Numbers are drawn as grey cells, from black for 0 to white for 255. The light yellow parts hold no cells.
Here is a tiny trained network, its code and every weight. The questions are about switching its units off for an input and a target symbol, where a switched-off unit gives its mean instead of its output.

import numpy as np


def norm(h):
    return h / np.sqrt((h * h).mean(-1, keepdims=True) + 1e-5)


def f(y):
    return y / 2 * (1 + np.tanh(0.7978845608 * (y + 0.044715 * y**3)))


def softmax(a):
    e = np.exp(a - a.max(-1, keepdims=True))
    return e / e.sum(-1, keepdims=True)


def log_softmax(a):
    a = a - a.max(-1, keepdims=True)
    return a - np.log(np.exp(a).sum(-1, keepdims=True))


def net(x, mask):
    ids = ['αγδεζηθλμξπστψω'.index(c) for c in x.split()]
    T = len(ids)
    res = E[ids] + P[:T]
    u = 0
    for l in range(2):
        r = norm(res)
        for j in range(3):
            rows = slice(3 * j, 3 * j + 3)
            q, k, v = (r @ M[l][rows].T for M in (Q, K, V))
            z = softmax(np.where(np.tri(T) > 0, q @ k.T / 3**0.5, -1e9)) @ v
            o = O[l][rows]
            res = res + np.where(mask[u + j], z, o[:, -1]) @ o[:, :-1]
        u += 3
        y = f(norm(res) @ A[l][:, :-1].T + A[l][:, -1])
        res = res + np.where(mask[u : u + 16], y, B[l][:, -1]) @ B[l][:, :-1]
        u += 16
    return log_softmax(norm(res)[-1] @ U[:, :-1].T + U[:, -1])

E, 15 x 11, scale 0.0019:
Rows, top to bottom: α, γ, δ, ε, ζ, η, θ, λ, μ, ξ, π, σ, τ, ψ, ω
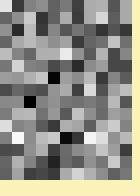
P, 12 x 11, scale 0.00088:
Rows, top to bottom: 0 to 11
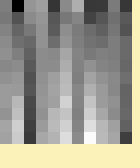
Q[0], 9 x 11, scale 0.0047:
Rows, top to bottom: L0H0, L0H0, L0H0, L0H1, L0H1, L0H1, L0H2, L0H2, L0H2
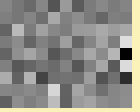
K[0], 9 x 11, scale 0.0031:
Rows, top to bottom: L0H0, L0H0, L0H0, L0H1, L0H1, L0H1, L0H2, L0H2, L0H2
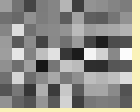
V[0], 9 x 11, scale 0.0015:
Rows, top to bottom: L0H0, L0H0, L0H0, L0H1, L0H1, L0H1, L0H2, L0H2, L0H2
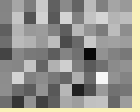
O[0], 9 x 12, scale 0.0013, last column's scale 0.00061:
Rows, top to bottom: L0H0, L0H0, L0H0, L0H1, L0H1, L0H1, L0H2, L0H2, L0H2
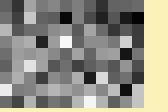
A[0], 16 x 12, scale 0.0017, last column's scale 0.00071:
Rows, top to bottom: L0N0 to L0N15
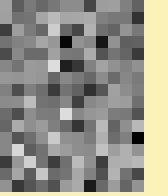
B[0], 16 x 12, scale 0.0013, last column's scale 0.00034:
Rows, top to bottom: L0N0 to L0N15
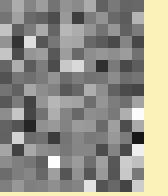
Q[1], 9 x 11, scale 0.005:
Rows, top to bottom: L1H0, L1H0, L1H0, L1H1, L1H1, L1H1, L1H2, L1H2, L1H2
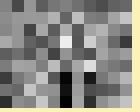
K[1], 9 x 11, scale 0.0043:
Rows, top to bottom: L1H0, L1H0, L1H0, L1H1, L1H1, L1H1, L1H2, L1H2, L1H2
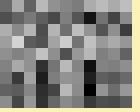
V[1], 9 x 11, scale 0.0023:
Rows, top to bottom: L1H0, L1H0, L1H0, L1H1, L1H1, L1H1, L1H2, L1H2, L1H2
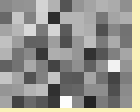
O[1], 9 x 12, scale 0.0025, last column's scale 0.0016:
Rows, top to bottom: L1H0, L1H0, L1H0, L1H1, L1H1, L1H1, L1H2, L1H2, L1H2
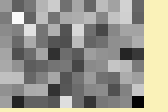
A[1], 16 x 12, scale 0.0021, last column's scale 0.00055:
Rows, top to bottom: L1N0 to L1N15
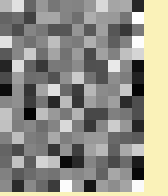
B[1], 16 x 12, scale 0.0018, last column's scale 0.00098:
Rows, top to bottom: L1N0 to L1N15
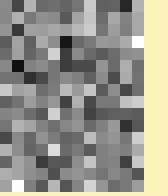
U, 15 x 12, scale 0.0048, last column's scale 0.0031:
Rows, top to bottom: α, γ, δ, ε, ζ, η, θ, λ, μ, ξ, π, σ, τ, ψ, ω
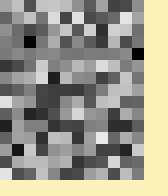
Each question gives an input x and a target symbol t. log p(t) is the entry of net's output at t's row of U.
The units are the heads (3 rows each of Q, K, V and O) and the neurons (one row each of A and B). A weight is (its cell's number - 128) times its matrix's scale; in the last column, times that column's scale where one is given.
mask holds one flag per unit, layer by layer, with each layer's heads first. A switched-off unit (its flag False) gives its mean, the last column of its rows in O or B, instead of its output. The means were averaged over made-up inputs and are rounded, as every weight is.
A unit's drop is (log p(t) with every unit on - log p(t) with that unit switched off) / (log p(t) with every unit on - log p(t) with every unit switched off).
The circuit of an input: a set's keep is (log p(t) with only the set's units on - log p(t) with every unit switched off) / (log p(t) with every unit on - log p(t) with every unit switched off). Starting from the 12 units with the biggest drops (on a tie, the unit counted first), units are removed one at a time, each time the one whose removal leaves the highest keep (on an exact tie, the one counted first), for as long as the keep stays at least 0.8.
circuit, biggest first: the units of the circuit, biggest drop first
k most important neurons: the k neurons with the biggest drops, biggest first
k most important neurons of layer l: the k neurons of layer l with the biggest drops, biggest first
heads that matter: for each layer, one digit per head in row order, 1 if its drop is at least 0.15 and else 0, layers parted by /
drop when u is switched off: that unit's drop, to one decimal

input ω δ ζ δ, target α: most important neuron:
[L1N15]
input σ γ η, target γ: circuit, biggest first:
[L1H0, L1H1]
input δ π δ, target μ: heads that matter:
100 / 111
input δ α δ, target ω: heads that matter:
100 / 101
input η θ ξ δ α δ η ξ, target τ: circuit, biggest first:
[L1H0, L0H2]
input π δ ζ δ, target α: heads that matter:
110 / 101
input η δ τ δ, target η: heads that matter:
100 / 101
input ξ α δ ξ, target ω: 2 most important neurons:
[L0N13, L0N15]
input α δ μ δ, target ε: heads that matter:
100 / 101
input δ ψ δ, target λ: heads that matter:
100 / 111
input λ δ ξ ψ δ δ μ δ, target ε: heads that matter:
101 / 011
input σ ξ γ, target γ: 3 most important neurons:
[L0N5, L0N2, L0N10]
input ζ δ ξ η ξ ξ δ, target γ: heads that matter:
101 / 100
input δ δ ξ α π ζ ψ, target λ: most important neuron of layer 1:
[L1N5]
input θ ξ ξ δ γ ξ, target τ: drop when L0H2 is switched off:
0.5
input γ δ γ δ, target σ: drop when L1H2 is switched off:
0.2
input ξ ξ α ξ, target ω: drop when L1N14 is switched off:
0.0
